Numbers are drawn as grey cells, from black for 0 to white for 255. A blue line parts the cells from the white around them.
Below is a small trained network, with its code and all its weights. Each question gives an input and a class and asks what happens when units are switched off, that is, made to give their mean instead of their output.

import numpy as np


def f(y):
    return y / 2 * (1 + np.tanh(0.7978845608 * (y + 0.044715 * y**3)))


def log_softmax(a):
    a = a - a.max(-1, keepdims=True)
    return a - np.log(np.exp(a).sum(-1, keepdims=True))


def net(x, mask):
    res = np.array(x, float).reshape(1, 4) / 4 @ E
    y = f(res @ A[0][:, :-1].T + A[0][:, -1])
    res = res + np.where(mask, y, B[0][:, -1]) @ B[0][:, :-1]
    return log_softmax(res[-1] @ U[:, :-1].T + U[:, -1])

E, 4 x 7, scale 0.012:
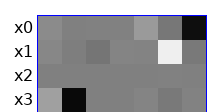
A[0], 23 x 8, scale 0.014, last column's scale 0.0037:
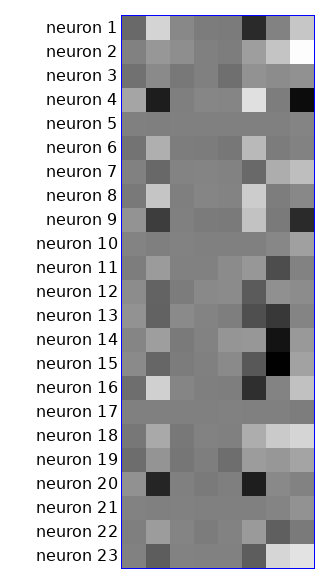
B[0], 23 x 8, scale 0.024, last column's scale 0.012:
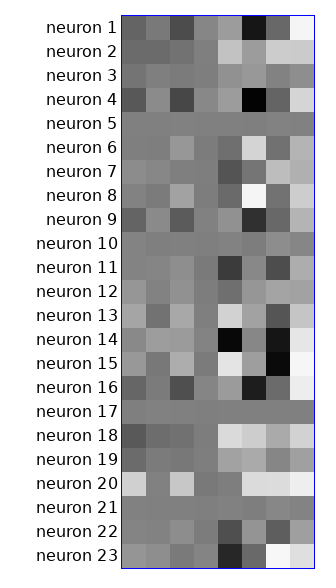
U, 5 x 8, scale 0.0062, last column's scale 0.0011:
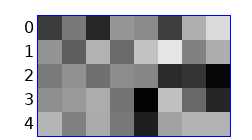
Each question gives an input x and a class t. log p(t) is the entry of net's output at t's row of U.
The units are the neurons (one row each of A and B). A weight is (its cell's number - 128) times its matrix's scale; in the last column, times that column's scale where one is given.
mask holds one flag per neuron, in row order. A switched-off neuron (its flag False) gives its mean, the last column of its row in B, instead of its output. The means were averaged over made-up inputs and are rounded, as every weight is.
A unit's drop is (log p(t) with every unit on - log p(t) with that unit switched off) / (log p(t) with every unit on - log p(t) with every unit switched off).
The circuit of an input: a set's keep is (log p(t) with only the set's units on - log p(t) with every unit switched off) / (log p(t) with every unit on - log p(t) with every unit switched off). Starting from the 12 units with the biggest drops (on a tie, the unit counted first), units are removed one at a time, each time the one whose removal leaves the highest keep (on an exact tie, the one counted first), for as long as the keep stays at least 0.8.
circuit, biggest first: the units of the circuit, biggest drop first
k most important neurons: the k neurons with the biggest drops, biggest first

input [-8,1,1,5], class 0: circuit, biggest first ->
(neuron 4)
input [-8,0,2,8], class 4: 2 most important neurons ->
(neuron 20; neuron 23)
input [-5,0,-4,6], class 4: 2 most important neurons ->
(neuron 20; neuron 1)
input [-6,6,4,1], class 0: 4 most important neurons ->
(neuron 4; neuron 20; neuron 15; neuron 9)
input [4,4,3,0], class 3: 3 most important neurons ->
(neuron 1; neuron 16; neuron 14)
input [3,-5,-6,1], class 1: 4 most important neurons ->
(neuron 20; neuron 4; neuron 13; neuron 9)
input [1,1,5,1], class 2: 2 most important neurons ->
(neuron 20; neuron 8)
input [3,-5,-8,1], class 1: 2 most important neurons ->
(neuron 20; neuron 4)
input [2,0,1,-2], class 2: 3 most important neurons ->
(neuron 20; neuron 23; neuron 8)
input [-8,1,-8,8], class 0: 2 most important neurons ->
(neuron 4; neuron 9)
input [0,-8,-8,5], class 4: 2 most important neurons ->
(neuron 23; neuron 18)
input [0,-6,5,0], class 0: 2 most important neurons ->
(neuron 14; neuron 1)
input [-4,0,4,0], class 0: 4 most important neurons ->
(neuron 20; neuron 15; neuron 8; neuron 14)
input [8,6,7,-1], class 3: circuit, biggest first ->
(neuron 14)
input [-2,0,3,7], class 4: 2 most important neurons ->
(neuron 20; neuron 1)
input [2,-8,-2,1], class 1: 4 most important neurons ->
(neuron 20; neuron 4; neuron 13; neuron 14)
